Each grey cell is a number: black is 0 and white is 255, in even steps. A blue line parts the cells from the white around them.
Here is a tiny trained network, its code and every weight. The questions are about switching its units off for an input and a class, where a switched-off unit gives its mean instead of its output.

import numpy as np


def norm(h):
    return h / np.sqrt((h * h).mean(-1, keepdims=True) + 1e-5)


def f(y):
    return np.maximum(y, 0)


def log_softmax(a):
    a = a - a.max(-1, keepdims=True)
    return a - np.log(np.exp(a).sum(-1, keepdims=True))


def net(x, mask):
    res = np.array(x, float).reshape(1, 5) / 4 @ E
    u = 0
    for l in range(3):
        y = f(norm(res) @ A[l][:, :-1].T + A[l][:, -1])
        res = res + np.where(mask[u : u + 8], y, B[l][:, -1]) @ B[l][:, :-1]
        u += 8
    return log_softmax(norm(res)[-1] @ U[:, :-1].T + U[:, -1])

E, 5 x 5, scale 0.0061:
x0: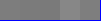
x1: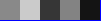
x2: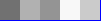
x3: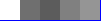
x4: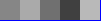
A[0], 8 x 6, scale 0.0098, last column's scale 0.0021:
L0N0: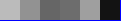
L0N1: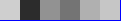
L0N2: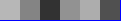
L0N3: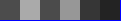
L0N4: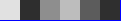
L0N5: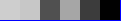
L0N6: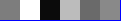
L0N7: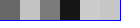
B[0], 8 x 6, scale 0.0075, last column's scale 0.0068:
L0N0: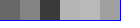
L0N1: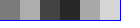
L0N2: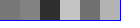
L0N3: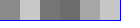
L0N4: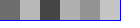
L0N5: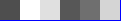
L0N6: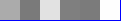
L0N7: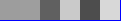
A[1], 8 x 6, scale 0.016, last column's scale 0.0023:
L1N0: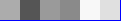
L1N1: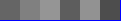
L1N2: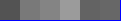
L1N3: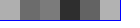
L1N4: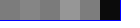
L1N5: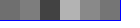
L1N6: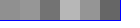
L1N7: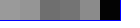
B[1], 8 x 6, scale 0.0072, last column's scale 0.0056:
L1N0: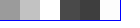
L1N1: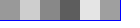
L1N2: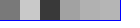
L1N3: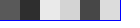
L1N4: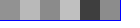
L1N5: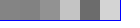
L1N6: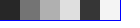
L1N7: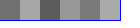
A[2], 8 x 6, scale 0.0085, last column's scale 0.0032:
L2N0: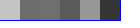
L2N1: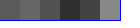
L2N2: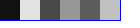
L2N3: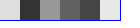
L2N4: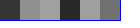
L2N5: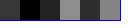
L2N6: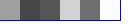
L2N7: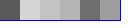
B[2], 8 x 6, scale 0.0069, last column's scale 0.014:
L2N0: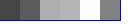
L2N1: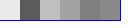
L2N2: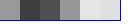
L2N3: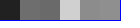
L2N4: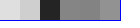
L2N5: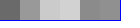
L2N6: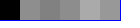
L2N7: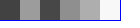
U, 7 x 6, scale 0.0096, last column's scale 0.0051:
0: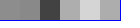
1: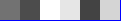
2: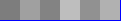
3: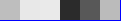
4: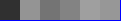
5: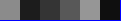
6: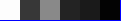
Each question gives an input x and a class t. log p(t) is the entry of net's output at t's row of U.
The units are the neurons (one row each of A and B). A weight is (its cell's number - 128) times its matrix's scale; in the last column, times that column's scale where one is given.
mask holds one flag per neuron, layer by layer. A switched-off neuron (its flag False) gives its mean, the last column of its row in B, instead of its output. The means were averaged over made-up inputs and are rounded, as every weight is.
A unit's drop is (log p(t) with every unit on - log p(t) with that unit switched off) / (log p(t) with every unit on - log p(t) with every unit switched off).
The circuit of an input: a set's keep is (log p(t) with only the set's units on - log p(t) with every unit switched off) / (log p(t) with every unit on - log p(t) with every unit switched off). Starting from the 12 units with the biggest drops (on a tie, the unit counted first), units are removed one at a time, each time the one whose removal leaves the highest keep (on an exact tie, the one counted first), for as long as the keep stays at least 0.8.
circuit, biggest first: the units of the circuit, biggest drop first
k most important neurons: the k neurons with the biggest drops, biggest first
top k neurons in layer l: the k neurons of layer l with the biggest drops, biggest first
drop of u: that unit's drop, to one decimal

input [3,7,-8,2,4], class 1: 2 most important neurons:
L1N3, L2N3
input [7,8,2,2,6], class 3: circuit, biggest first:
L0N6
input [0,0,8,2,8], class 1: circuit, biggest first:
L1N6, L1N0, L0N5, L0N1
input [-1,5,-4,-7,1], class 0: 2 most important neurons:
L1N0, L2N2
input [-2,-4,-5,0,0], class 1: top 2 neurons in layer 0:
L0N5, L0N3
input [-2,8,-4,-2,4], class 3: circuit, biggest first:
L0N6, L1N6, L0N4
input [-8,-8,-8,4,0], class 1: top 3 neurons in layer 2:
L2N3, L2N7, L2N0
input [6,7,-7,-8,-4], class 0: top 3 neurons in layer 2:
L2N2, L2N4, L2N1
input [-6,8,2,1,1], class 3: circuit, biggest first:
L0N6, L0N5
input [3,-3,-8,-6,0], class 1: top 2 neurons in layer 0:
L0N5, L0N4
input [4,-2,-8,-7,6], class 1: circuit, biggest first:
L0N5, L1N3
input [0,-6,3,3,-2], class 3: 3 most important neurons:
L1N0, L0N7, L0N1
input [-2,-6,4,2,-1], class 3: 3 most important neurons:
L1N0, L0N1, L0N7
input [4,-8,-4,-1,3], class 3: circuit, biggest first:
L1N0
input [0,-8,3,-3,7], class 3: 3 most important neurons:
L1N0, L0N4, L0N2
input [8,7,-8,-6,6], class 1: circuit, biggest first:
L1N3, L0N4, L2N1
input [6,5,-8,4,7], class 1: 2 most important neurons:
L1N3, L0N4
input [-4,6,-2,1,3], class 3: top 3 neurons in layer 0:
L0N5, L0N6, L0N4
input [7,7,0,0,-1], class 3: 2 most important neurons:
L0N6, L0N5
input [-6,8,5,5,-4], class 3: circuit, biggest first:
L0N5
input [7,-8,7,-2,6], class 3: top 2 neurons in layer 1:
L1N0, L1N3
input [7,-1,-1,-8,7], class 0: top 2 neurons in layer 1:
L1N3, L1N2
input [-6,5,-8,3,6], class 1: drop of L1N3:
0.8
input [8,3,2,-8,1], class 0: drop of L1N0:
0.2
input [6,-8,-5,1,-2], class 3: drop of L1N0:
0.2
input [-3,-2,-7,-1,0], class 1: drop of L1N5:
0.0
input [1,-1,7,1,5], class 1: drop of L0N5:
0.2
